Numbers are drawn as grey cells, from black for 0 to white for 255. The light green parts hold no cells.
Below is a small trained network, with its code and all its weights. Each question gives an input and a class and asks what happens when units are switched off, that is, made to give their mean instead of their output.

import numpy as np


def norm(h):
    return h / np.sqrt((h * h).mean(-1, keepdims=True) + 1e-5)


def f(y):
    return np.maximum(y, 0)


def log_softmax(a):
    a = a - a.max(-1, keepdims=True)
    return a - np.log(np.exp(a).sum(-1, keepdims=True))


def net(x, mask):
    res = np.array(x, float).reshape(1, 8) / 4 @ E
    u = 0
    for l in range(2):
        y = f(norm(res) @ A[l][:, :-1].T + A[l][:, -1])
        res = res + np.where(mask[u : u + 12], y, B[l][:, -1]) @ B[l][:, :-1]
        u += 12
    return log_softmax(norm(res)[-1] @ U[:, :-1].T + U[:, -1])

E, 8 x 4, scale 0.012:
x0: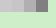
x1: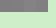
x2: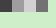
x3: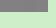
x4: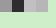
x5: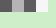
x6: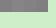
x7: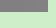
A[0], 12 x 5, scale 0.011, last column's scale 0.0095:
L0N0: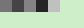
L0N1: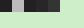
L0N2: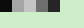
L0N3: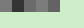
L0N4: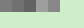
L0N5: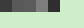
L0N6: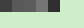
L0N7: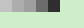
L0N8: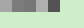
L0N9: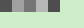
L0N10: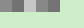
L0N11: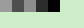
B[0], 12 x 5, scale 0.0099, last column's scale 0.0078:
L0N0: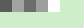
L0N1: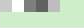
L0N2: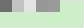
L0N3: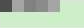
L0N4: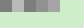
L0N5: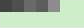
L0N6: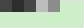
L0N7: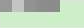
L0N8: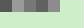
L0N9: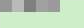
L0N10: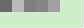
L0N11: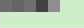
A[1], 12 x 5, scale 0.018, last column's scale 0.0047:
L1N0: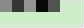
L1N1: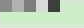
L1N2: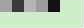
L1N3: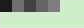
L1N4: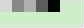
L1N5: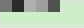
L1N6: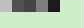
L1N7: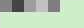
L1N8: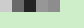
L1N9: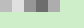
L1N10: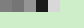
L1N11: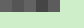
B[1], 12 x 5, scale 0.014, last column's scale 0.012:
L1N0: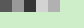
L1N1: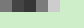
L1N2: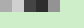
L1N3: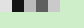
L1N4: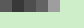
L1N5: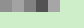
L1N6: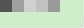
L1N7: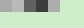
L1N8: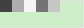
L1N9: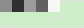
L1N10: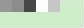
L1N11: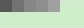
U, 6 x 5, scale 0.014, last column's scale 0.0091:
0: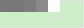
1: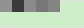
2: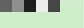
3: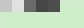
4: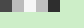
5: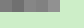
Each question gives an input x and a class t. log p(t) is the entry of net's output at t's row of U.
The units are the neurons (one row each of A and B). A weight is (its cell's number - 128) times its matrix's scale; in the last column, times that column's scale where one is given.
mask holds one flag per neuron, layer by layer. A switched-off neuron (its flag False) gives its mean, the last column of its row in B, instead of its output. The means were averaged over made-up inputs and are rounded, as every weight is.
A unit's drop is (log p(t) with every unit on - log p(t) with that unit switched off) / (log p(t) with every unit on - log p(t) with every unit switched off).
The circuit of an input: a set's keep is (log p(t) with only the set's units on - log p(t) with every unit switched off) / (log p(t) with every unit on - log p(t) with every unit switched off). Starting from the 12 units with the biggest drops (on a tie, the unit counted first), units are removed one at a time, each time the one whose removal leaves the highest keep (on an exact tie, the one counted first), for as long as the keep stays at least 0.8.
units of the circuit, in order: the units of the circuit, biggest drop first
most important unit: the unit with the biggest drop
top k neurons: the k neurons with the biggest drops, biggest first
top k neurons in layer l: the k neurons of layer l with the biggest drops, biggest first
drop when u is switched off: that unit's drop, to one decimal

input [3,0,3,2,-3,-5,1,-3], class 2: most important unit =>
L1N10
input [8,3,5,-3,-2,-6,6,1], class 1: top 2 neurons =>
[L1N9; L1N4]
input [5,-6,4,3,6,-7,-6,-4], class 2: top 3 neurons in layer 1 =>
[L1N10; L1N0; L1N3]
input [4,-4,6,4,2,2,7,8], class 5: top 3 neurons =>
[L1N9; L1N8; L1N1]
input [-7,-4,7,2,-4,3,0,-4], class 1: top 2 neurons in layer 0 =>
[L0N6; L0N5]
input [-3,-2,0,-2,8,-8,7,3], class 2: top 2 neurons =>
[L1N0; L1N10]
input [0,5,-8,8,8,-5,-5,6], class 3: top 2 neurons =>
[L1N2; L1N7]
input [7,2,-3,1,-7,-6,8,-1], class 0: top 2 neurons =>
[L1N9; L1N4]
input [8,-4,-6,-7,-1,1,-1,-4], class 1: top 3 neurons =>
[L1N9; L1N4; L0N7]
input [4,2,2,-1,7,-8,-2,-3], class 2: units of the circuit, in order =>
[L1N0; L1N10]
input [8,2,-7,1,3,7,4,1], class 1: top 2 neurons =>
[L1N1; L1N9]
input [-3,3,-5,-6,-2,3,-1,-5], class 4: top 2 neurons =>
[L1N8; L0N0]
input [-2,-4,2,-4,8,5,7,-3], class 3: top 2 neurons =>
[L1N7; L0N0]
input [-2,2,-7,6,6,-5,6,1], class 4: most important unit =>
L1N6
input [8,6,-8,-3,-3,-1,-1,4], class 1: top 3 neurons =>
[L1N9; L1N4; L0N7]
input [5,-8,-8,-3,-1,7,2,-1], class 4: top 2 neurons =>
[L1N8; L0N0]
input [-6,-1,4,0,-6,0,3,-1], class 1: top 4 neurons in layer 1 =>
[L1N9; L1N3; L1N7; L1N8]
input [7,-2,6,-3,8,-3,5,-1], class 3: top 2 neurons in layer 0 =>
[L0N1; L0N4]
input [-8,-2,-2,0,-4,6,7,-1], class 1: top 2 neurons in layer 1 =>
[L1N3; L1N10]
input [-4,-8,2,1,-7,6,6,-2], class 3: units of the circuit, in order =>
[L0N1]
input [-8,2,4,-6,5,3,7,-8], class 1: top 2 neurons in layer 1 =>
[L1N3; L1N8]
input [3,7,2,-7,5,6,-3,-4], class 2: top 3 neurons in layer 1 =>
[L1N3; L1N1; L1N9]
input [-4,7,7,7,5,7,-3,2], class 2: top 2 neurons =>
[L1N8; L1N1]
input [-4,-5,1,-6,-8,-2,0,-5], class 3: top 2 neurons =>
[L0N1; L1N1]
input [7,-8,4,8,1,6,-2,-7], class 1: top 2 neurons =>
[L1N9; L1N10]
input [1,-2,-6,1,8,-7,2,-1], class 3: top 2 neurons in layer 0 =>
[L0N1; L0N0]
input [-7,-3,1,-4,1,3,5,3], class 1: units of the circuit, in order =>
[L1N3]
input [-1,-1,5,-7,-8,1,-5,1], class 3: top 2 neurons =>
[L0N1; L1N8]
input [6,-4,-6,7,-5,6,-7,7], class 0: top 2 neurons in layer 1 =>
[L1N1; L1N10]
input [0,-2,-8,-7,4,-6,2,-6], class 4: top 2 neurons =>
[L1N8; L1N6]
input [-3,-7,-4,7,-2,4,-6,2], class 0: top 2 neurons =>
[L1N1; L0N4]
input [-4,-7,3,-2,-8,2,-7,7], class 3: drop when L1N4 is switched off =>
0.1
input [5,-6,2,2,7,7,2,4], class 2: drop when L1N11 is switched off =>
-0.1
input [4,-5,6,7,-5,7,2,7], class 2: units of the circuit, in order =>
[L1N1]
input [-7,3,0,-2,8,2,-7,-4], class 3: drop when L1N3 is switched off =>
-0.1
